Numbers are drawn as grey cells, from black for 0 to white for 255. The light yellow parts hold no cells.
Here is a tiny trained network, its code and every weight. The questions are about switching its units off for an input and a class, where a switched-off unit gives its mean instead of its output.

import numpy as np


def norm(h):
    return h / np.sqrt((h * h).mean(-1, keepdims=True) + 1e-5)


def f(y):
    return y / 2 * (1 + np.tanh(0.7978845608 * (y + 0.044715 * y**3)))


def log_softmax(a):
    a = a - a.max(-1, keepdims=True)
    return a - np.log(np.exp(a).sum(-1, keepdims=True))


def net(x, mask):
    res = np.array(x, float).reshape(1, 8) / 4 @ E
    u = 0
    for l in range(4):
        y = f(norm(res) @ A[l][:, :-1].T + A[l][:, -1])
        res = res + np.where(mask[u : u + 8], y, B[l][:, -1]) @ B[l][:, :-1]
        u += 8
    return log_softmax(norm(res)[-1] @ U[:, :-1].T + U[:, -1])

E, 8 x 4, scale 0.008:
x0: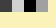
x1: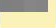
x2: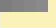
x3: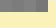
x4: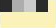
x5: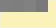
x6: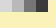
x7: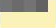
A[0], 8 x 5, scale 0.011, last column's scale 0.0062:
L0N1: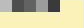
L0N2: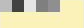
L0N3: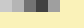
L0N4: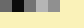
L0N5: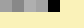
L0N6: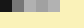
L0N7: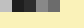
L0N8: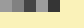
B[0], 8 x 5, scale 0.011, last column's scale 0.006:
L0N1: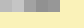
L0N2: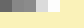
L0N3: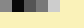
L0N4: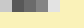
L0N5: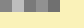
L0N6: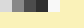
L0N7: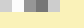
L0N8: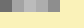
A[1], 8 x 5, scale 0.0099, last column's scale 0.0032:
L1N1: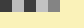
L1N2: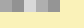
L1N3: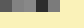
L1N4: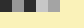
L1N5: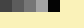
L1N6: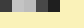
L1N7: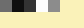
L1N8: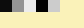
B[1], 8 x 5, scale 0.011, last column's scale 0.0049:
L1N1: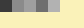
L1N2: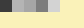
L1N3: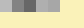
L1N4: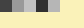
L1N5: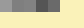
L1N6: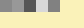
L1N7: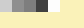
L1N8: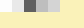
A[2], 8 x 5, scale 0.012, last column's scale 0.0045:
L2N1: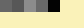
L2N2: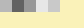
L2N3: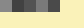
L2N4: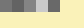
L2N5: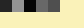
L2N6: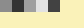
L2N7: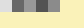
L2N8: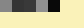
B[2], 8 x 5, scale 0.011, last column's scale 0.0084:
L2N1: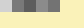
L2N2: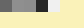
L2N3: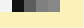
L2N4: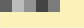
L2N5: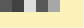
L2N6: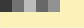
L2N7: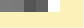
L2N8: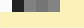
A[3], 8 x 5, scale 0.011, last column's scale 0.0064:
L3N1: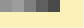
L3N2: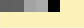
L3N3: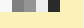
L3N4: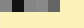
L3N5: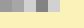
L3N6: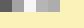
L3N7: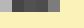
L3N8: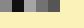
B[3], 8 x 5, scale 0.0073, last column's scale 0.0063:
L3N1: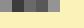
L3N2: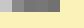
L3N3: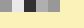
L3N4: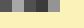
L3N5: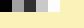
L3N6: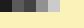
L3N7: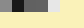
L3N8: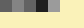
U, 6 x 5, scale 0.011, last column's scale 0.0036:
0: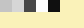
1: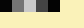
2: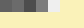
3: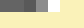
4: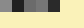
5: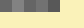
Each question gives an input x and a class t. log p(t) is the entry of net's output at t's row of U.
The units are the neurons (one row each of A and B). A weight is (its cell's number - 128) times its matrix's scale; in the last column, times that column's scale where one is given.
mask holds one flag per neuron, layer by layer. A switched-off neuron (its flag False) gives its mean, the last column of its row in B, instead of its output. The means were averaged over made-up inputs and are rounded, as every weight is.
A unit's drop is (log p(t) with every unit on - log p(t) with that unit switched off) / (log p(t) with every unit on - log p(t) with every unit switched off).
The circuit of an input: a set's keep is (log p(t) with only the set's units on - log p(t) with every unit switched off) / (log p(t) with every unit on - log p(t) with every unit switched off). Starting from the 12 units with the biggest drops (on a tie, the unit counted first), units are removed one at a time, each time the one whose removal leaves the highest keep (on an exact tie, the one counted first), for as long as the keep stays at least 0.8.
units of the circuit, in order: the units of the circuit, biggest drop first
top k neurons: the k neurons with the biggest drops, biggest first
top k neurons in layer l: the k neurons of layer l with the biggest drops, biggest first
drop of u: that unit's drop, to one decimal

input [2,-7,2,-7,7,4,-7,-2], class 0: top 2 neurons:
[L1N8; L0N3]
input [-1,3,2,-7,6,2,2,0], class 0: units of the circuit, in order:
[L1N8; L0N4]
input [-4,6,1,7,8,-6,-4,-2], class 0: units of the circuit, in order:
[L1N8]
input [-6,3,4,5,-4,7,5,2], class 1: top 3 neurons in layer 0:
[L0N6; L0N2; L0N7]
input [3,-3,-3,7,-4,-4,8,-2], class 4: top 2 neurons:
[L0N3; L1N8]
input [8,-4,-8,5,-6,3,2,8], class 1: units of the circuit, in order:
[L0N6; L2N5; L1N4]
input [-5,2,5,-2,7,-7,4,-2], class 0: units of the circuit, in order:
[L1N8; L0N4]
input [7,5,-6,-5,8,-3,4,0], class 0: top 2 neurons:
[L1N8; L0N2]
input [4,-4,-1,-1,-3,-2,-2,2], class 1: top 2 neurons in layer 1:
[L1N8; L1N1]
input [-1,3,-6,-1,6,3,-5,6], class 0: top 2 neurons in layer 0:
[L0N3; L0N4]
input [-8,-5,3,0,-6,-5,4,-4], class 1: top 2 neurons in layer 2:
[L2N2; L2N6]
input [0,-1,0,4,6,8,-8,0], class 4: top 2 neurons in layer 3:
[L3N7; L3N5]
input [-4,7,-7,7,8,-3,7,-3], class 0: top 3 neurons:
[L1N8; L0N4; L0N6]
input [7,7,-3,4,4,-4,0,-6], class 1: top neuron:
[L2N5]
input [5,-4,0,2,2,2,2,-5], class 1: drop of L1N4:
0.0
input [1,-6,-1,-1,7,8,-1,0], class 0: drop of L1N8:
0.4
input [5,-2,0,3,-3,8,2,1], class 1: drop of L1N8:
0.1
